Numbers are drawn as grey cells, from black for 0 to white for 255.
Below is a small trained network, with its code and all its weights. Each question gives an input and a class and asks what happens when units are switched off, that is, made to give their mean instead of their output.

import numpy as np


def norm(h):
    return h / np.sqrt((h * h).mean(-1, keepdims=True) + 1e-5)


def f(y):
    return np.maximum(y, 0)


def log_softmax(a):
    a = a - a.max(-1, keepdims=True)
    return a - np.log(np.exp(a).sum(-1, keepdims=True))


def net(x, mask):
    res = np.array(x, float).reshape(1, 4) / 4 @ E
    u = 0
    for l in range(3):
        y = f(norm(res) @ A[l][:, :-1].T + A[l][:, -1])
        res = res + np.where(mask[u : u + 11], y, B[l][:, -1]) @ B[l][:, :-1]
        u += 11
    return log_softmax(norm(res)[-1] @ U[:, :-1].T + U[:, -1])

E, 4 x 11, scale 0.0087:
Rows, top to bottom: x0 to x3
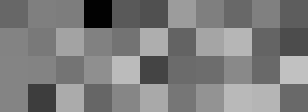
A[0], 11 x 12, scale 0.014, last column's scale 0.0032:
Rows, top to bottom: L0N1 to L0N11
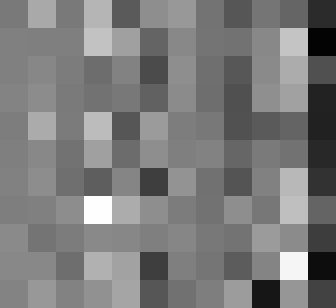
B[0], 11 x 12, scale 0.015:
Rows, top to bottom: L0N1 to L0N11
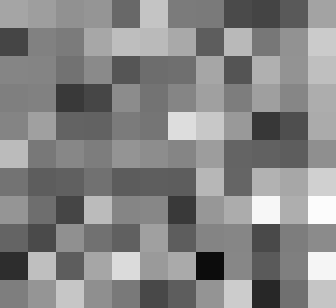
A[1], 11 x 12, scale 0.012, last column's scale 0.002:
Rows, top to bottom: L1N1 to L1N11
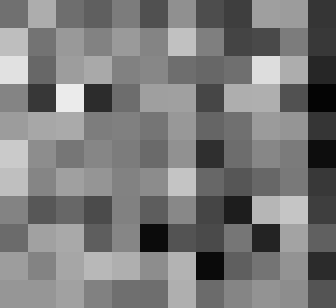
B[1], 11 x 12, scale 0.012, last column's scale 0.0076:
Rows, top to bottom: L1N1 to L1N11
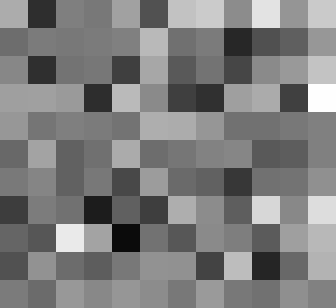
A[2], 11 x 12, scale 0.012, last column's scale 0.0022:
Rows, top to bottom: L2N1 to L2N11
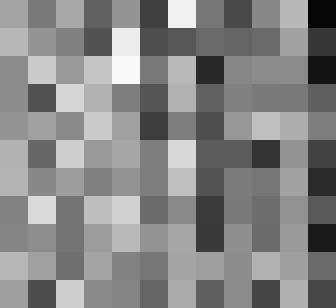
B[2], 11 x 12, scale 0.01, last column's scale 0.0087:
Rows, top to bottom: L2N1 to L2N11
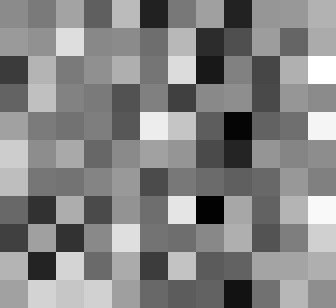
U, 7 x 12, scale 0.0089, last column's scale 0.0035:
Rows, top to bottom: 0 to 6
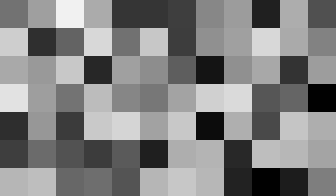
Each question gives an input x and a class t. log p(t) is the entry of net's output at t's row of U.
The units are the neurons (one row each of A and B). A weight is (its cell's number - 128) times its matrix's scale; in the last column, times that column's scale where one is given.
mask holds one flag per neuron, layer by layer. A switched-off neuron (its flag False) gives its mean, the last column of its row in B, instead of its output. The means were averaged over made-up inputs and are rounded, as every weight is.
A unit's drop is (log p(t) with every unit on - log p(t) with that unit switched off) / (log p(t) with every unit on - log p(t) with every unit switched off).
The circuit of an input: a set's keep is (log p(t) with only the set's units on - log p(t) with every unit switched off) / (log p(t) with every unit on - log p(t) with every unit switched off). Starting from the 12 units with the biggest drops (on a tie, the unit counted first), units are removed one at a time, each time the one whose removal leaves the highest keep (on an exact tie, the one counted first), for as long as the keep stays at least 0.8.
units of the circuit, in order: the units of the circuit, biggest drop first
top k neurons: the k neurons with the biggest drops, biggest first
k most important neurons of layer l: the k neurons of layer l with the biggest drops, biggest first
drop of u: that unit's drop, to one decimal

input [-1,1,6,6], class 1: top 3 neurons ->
(L0N10 L0N8 L1N3)
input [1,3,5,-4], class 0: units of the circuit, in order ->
(L0N11)
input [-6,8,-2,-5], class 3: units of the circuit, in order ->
(L0N10 L0N5)
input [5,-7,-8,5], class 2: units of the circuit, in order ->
(L0N8 L0N7 L0N10)
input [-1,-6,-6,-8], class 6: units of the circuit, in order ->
(L0N1 L0N5)
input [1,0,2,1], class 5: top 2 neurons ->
(L0N7 L0N3)
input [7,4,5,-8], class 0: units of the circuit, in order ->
(L0N11 L1N9)
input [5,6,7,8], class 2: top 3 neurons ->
(L0N8 L0N10 L0N11)
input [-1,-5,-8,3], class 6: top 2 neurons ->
(L0N8 L0N10)
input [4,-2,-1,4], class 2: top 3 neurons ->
(L0N8 L0N7 L1N4)
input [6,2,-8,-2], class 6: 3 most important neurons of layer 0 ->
(L0N8 L0N10 L0N2)
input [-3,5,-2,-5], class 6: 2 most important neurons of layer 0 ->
(L0N5 L0N1)
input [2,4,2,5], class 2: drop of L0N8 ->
1.2
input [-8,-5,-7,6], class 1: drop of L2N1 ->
0.0
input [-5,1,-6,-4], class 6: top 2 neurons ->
(L0N5 L0N1)
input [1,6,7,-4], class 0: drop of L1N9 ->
0.4
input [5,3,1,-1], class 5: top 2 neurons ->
(L0N11 L0N8)
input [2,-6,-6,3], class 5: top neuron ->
(L0N11)
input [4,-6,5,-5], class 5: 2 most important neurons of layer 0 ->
(L0N7 L0N3)
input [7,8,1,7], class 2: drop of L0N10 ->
0.4
